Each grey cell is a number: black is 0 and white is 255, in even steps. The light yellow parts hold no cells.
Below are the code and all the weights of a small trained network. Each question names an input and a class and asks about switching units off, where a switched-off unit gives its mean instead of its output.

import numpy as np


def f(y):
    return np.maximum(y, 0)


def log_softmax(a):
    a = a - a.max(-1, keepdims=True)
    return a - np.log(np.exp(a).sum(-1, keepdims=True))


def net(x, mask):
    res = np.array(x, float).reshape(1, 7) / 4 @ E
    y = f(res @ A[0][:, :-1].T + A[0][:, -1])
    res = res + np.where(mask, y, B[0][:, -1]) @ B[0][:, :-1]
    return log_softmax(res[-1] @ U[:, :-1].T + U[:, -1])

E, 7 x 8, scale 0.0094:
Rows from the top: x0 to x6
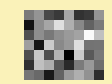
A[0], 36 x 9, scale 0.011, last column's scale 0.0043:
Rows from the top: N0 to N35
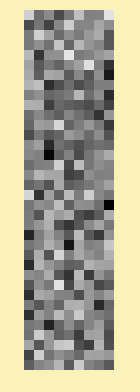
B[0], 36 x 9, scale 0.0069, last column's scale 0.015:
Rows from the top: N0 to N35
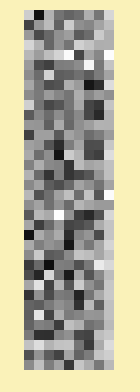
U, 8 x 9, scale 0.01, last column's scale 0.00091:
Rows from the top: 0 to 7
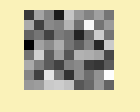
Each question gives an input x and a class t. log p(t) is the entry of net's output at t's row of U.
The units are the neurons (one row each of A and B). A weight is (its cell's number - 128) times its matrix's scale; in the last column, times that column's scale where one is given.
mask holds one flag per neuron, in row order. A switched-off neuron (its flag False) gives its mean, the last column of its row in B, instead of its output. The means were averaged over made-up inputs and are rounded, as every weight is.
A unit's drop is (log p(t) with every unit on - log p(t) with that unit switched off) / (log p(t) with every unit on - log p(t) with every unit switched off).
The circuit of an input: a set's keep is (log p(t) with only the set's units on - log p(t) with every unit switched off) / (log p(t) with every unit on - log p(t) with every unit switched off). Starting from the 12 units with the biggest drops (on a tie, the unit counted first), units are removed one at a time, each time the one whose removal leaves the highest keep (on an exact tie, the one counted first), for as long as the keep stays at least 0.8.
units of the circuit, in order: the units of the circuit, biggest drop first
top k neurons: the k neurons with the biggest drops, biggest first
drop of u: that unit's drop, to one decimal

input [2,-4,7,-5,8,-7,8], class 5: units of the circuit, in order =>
(N14)
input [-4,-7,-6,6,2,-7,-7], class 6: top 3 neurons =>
(N26 N0 N6)
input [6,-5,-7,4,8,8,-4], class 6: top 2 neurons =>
(N26 N23)
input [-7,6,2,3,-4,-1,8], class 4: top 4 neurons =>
(N30 N27 N35 N22)
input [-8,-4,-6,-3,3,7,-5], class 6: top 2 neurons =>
(N26 N21)
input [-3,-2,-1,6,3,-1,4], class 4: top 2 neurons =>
(N27 N35)
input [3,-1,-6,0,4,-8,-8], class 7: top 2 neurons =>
(N33 N20)
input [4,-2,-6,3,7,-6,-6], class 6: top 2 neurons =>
(N26 N6)
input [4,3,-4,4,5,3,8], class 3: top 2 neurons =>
(N22 N10)
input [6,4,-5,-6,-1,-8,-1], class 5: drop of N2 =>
0.0
